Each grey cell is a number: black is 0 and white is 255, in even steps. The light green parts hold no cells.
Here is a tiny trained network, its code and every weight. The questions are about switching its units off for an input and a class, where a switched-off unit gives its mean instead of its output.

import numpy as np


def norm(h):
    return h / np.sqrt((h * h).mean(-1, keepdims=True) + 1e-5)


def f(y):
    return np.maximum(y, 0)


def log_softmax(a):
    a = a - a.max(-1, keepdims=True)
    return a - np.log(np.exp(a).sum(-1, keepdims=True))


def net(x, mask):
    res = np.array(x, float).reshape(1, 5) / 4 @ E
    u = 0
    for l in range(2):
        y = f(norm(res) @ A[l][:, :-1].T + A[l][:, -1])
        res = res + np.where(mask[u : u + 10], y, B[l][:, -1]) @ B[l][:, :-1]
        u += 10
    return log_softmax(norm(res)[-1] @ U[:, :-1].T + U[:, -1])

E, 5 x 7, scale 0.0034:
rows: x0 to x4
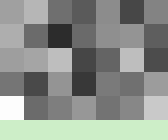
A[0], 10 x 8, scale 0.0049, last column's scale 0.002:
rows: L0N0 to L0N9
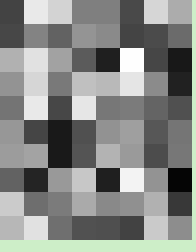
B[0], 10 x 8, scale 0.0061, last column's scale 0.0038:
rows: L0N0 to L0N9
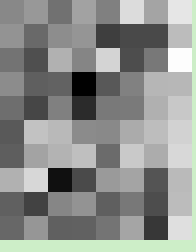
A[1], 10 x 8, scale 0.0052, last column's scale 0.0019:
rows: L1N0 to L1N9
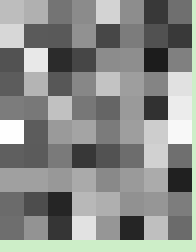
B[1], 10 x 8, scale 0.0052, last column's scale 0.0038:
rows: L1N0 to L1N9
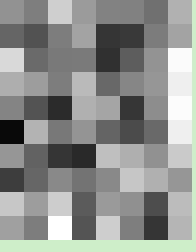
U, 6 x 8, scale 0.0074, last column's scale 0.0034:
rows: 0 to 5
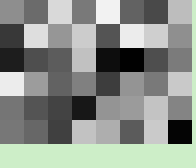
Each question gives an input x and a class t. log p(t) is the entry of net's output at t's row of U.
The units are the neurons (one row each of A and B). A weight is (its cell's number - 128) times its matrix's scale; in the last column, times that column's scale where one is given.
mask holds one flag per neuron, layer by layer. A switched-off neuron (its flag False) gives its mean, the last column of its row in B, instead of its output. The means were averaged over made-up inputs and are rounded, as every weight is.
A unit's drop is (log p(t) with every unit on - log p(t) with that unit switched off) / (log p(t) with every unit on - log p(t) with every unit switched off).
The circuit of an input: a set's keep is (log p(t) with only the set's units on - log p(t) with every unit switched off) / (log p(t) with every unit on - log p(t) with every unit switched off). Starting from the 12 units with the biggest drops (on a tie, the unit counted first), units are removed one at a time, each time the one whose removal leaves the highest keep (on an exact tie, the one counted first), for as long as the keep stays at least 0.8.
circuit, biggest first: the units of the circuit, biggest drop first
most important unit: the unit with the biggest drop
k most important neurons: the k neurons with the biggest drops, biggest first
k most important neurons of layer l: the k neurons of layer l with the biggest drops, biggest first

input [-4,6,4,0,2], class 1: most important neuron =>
[L0N5]
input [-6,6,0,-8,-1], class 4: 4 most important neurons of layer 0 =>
[L0N3; L0N4; L0N0; L0N9]
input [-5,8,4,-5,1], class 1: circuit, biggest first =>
[L0N6; L0N5]
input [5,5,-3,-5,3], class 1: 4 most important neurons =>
[L0N6; L0N5; L0N7; L1N4]
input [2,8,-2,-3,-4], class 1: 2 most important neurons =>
[L0N6; L0N5]
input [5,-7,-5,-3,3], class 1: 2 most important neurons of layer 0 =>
[L0N0; L0N2]
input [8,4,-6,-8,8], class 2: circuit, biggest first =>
[L1N5; L0N8]
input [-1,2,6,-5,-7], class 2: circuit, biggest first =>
[L1N4; L0N0]
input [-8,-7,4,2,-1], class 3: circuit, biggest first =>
[L0N7; L1N2]
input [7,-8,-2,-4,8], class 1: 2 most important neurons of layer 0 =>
[L0N0; L0N1]
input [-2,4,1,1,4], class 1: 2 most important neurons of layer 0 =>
[L0N5; L0N1]
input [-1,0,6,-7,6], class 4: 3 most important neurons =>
[L0N3; L0N4; L0N1]
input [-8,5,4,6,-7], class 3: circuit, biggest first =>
[L0N7; L1N2; L1N5; L0N4]
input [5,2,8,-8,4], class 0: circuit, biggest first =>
[L0N2]
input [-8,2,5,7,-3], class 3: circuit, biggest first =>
[L0N7; L1N2; L0N4]
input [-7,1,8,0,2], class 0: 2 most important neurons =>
[L0N2; L1N0]
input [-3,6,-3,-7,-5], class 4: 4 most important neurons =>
[L0N4; L0N3; L1N6; L0N0]
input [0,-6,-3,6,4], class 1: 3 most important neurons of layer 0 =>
[L0N0; L0N4; L0N3]
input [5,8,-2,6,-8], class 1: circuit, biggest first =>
[L0N5; L0N6]
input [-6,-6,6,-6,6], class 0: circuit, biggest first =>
[L0N2]
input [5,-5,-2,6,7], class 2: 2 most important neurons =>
[L1N5; L0N5]
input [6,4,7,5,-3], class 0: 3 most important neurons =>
[L0N2; L0N7; L0N3]
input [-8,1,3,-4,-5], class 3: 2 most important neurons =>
[L0N7; L1N2]
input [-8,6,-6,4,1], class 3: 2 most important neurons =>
[L0N7; L0N2]
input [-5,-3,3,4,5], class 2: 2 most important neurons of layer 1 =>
[L1N5; L1N1]
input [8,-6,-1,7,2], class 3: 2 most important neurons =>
[L0N9; L0N6]
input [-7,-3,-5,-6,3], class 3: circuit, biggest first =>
[L0N7; L1N8]
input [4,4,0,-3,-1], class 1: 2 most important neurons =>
[L0N6; L0N5]
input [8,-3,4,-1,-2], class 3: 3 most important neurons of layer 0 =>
[L0N9; L0N0; L0N5]
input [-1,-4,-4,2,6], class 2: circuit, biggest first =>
[L1N5]
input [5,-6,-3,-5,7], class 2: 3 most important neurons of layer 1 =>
[L1N5; L1N1; L1N3]
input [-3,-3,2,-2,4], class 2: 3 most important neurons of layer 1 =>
[L1N1; L1N5; L1N6]
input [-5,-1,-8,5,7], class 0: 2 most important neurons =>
[L1N9; L1N8]
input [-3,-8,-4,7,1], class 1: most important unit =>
L0N0
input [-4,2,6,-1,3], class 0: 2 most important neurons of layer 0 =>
[L0N2; L0N9]
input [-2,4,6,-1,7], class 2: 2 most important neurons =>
[L1N5; L0N8]
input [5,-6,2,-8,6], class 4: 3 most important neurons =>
[L0N3; L0N4; L0N6]
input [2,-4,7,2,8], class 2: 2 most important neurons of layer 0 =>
[L0N5; L0N8]
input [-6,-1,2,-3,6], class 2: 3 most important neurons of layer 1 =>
[L1N1; L1N5; L1N6]
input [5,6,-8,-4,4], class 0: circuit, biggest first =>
[L1N9]
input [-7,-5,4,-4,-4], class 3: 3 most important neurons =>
[L0N7; L1N2; L0N6]
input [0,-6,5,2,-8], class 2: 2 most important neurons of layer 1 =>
[L1N4; L1N9]
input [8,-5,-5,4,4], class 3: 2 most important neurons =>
[L0N9; L0N6]
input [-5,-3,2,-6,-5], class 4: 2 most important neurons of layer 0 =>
[L0N4; L0N3]
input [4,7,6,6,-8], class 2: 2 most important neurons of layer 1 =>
[L1N4; L1N6]
